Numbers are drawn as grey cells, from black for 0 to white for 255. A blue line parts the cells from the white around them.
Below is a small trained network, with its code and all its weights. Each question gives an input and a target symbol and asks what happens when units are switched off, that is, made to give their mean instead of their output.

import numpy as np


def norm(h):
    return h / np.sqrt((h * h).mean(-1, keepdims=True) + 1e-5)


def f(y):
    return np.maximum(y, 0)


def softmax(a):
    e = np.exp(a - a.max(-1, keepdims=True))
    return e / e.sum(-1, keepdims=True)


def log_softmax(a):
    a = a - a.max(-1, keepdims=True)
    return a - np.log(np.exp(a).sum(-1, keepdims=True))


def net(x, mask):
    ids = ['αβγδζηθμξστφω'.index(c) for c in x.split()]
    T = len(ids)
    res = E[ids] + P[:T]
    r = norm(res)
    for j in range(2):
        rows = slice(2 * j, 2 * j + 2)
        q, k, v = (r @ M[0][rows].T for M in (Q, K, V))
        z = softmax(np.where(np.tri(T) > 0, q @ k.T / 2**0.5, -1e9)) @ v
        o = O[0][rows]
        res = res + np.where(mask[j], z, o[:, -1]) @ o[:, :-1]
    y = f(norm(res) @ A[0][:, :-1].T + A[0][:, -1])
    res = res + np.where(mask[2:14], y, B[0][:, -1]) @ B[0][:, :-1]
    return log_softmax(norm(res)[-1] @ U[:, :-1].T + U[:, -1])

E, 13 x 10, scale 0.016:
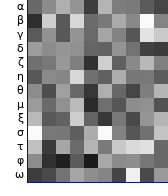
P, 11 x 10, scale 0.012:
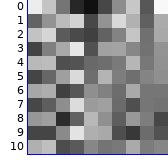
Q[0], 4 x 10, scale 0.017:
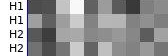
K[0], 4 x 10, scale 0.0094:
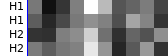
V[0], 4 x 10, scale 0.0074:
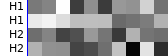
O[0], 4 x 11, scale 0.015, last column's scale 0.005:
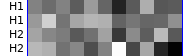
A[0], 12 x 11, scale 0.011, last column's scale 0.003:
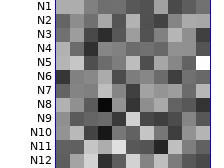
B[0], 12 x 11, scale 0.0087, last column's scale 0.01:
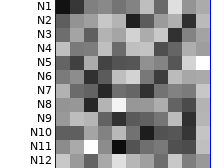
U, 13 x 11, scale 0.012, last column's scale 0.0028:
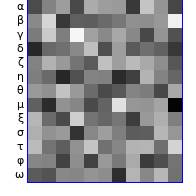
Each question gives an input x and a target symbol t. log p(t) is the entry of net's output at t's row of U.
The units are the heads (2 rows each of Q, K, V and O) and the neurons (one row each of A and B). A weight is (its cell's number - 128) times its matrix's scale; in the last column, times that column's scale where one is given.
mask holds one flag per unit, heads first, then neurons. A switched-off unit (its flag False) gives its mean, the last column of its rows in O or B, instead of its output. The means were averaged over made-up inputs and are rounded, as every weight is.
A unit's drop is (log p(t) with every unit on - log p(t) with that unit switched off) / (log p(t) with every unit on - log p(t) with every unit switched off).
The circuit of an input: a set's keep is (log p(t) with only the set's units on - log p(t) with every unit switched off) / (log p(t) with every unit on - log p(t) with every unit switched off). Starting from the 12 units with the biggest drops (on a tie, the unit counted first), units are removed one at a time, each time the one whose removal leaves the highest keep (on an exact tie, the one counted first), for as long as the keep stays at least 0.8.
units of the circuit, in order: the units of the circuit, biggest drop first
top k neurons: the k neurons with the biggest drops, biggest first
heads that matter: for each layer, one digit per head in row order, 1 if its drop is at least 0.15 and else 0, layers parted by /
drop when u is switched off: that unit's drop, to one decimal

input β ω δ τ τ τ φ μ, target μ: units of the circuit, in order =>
H1
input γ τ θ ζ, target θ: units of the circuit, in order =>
H1, N11
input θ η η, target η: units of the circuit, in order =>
N7, N6
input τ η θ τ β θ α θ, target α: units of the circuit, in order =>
N6, H2
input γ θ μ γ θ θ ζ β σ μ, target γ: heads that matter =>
10
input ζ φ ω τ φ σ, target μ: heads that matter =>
10
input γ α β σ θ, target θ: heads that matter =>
00
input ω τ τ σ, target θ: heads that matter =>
10
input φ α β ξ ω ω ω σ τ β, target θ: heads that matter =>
00
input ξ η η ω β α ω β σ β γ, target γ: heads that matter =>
00
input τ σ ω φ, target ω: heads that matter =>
01
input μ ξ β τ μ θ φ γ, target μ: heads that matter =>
10
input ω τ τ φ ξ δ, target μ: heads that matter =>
10
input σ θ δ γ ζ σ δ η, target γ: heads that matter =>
10
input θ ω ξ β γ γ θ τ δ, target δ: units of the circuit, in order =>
N1
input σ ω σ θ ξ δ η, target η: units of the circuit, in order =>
N7, N6
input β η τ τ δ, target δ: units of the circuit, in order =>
N1, N8
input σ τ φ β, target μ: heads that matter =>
11
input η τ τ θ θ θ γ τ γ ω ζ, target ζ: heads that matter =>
01
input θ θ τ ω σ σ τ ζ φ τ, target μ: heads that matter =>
10
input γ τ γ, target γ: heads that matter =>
00
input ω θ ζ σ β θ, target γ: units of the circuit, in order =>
H1
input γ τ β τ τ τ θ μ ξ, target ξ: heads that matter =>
01
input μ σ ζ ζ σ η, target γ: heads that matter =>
10
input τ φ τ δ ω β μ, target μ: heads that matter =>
00
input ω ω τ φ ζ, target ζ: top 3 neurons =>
N3, N12, N5
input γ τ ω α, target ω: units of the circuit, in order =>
H2
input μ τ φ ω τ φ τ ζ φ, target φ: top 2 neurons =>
N3, N9
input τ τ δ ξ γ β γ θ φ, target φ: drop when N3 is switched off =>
0.2
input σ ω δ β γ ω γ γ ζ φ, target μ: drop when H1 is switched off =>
1.8
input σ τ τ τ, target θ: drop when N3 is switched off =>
0.0
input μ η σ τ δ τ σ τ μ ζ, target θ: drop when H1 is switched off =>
0.1
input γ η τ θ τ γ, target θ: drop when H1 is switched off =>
0.2
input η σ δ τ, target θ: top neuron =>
N11
